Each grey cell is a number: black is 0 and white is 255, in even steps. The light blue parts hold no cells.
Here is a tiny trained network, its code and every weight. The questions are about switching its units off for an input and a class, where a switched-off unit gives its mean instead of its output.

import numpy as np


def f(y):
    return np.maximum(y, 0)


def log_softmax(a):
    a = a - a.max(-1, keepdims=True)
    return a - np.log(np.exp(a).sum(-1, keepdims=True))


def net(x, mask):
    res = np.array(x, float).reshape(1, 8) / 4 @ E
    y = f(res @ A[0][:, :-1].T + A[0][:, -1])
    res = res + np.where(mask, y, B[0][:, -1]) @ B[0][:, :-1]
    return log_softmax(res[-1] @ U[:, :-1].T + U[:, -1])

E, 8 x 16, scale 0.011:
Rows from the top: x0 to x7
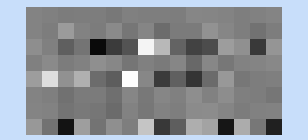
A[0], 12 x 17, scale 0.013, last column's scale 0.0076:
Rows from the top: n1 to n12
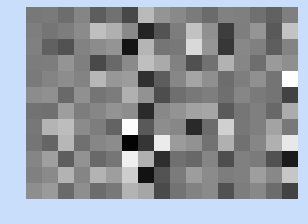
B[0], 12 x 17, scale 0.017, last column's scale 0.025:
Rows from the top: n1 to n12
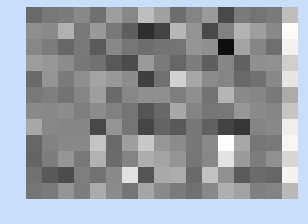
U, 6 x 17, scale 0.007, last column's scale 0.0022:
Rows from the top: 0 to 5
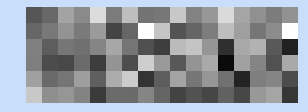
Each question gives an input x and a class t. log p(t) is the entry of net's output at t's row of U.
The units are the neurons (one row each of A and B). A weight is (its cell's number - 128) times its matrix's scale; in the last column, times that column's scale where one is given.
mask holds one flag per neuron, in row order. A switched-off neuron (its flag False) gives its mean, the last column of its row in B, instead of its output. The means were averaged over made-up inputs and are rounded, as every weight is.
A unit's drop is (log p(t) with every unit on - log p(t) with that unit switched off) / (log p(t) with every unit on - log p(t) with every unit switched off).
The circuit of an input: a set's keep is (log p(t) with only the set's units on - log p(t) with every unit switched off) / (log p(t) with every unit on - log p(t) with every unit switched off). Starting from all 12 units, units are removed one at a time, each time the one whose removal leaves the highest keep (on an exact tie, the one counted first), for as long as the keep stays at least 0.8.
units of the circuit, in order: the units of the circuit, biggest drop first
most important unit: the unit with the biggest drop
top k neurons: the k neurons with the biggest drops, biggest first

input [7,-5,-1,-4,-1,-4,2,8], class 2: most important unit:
n3
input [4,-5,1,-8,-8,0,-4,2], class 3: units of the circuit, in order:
n3, n5
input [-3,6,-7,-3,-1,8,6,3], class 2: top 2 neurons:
n9, n2
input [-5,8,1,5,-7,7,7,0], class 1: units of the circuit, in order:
n5, n11
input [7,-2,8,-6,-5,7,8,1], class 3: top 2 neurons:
n3, n10
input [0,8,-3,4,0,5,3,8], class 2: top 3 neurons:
n3, n9, n2
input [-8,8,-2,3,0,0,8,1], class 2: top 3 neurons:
n9, n10, n8
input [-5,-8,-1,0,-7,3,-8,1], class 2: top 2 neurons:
n3, n10
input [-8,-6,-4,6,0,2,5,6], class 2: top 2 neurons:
n9, n3
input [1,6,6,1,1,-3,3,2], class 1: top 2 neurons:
n8, n3
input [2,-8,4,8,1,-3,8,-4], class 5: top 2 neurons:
n8, n10
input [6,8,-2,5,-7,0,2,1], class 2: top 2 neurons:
n3, n10
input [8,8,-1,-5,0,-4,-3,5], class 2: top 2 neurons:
n9, n3
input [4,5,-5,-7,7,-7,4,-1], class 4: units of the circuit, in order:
n8
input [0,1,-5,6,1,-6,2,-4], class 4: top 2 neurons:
n8, n10
